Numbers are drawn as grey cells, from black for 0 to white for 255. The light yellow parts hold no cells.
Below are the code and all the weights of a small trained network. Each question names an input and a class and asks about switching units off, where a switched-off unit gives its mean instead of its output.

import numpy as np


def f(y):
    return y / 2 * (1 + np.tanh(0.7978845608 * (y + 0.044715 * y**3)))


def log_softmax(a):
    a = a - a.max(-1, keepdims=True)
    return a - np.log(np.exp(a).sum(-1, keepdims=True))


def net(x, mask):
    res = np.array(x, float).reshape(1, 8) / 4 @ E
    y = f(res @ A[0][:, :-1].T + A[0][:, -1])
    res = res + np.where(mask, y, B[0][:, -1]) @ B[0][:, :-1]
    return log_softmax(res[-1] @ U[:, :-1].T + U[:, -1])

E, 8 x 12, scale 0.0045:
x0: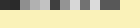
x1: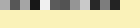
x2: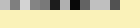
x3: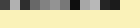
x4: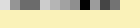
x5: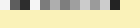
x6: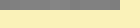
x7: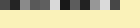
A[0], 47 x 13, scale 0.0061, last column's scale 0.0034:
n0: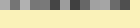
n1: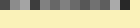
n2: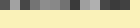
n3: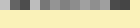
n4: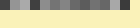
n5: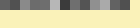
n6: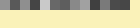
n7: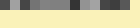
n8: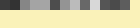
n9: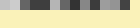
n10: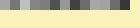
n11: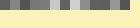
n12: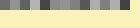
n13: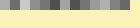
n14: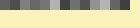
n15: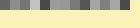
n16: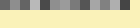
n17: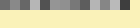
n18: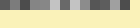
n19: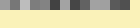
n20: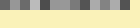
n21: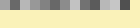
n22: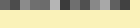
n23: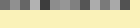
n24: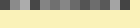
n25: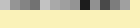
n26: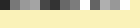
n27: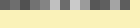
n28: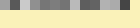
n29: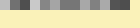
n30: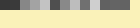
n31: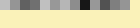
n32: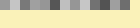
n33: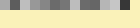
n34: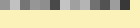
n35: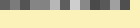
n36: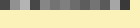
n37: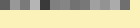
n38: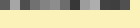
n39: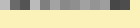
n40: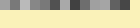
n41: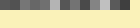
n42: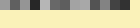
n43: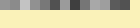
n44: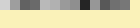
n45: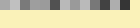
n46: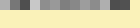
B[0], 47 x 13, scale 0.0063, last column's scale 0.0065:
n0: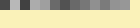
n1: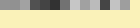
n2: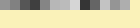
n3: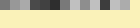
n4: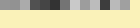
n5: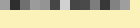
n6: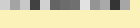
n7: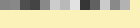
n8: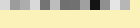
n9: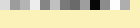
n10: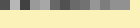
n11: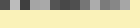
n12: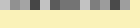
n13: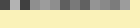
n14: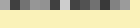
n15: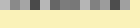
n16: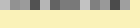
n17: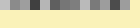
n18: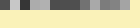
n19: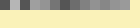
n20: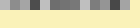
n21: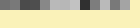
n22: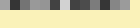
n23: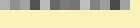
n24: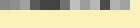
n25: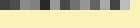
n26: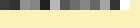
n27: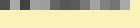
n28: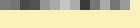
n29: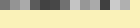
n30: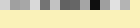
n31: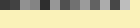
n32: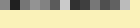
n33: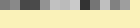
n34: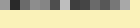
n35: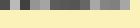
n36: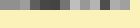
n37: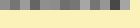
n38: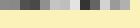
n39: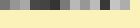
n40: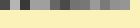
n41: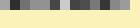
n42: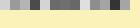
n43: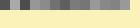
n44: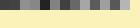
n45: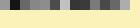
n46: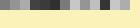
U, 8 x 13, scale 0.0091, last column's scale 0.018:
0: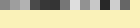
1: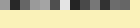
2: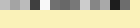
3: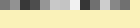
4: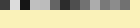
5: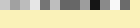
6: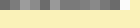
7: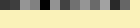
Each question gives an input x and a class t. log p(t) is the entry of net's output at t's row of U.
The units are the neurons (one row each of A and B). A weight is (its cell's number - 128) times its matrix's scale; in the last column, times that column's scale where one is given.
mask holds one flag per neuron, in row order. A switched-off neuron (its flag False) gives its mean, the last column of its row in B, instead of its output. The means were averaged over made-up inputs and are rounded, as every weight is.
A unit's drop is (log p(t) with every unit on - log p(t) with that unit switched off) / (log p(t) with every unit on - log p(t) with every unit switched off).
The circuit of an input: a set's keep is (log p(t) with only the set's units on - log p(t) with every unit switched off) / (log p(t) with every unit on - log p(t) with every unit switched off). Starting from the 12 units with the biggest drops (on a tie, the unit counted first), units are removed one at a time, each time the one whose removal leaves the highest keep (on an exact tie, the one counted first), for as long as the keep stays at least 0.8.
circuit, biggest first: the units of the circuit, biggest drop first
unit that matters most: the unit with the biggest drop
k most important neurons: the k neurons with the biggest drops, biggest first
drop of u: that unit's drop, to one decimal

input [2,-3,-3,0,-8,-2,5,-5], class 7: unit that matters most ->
n26
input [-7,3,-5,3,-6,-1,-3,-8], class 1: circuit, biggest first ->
(n32 n45)
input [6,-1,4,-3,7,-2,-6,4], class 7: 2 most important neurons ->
(n25 n31)
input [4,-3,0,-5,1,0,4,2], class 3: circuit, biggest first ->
(n33 n28)
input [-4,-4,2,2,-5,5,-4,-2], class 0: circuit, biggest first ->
(n29 n46)
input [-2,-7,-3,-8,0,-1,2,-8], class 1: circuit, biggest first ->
(n45 n32)
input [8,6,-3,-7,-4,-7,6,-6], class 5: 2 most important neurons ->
(n30 n8)
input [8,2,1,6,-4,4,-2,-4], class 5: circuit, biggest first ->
(n8 n30)
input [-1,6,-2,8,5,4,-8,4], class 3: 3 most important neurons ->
(n38 n2 n7)
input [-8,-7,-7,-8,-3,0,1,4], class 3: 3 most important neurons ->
(n21 n33 n28)
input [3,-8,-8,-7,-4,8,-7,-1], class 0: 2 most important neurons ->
(n46 n3)
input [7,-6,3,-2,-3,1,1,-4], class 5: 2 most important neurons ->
(n8 n30)
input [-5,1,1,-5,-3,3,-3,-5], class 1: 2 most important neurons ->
(n32 n45)
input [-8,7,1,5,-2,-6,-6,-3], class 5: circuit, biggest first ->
(n9)
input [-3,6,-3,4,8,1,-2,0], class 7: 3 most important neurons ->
(n44 n25 n31)
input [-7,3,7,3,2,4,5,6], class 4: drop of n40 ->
0.2
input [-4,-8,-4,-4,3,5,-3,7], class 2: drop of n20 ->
0.1
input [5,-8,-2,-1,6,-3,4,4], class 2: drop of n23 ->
0.0
